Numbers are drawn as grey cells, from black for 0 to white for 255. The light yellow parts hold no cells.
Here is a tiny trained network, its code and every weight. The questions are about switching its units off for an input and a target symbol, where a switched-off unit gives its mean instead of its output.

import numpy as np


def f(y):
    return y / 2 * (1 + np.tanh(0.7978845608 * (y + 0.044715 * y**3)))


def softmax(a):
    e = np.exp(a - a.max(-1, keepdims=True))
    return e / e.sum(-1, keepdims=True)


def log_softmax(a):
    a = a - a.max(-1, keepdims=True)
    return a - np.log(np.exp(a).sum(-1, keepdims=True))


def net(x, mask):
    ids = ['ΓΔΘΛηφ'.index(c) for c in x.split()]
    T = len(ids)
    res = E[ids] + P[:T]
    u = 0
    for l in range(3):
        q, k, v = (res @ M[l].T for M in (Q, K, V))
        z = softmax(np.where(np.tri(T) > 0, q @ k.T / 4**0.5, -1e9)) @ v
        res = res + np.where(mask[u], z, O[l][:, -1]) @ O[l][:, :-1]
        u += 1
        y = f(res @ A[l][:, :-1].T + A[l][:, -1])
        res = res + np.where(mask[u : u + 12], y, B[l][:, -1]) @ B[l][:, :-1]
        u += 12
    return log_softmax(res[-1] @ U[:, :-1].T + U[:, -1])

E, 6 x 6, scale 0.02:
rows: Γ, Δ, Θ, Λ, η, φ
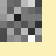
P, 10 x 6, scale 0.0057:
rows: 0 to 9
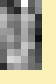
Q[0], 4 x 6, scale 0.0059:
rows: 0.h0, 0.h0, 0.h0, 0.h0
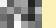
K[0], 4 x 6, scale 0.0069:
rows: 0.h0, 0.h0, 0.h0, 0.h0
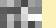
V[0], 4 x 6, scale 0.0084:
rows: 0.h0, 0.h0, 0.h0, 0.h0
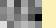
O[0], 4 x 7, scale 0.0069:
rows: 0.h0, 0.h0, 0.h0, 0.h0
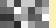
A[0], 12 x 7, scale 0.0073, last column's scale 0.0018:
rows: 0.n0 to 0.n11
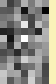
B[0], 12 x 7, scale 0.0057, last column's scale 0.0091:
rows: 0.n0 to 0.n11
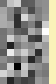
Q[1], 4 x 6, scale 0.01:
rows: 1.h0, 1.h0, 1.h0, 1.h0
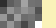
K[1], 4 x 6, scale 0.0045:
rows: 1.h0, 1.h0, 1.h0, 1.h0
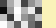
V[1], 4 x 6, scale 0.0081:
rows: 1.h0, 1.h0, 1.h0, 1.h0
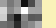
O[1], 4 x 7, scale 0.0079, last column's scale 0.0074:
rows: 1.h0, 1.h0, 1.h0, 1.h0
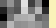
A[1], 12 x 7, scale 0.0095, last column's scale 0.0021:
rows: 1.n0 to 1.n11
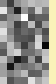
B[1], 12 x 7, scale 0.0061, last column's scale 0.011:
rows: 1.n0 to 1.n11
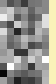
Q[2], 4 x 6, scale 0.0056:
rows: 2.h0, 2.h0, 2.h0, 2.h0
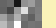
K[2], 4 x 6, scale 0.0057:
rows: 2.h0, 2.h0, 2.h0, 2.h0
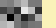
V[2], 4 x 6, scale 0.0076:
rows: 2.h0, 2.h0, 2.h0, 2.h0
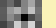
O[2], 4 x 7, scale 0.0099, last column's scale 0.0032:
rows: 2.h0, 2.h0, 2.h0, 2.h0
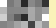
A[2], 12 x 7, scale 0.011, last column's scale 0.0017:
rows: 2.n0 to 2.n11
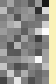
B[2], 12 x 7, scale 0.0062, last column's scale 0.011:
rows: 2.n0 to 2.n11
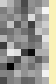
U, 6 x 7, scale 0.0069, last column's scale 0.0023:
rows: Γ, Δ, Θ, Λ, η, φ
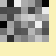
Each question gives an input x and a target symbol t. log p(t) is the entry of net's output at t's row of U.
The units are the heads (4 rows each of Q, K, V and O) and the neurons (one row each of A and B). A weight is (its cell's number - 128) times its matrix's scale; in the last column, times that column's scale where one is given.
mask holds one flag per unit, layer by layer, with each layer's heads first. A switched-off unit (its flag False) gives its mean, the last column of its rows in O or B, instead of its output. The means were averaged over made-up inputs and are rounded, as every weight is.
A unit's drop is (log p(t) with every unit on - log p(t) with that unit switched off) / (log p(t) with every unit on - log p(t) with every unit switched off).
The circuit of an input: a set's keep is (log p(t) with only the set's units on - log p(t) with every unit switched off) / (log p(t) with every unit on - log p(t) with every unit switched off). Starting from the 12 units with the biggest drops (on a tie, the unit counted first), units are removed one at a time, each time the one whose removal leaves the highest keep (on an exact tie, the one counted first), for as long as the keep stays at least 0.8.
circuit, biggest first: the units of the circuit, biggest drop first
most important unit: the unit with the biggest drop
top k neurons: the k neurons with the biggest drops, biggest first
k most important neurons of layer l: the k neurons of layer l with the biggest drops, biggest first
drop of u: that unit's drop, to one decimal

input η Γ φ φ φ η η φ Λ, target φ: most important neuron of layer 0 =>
(0.n5)
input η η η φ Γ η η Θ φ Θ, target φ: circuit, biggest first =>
(1.h0; 2.n9)
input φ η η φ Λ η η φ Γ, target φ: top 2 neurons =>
(1.n11; 1.n4)
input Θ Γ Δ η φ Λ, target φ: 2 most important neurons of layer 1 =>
(1.n11; 1.n4)
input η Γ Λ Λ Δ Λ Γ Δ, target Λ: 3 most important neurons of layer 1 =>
(1.n11; 1.n4; 1.n10)
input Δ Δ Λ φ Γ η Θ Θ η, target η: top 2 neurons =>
(2.n0; 0.n7)
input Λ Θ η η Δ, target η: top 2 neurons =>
(1.n7; 1.n2)
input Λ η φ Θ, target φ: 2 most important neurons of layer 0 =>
(0.n3; 0.n5)
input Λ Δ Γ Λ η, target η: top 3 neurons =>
(1.n2; 2.n0; 0.n7)
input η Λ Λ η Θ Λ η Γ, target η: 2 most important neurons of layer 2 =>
(2.n1; 2.n9)
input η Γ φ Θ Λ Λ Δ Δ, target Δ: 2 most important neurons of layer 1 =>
(1.n8; 1.n10)
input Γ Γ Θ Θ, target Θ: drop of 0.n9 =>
0.1
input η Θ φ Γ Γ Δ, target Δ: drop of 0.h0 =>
0.1
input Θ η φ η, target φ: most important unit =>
1.h0
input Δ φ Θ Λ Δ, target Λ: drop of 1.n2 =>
0.2
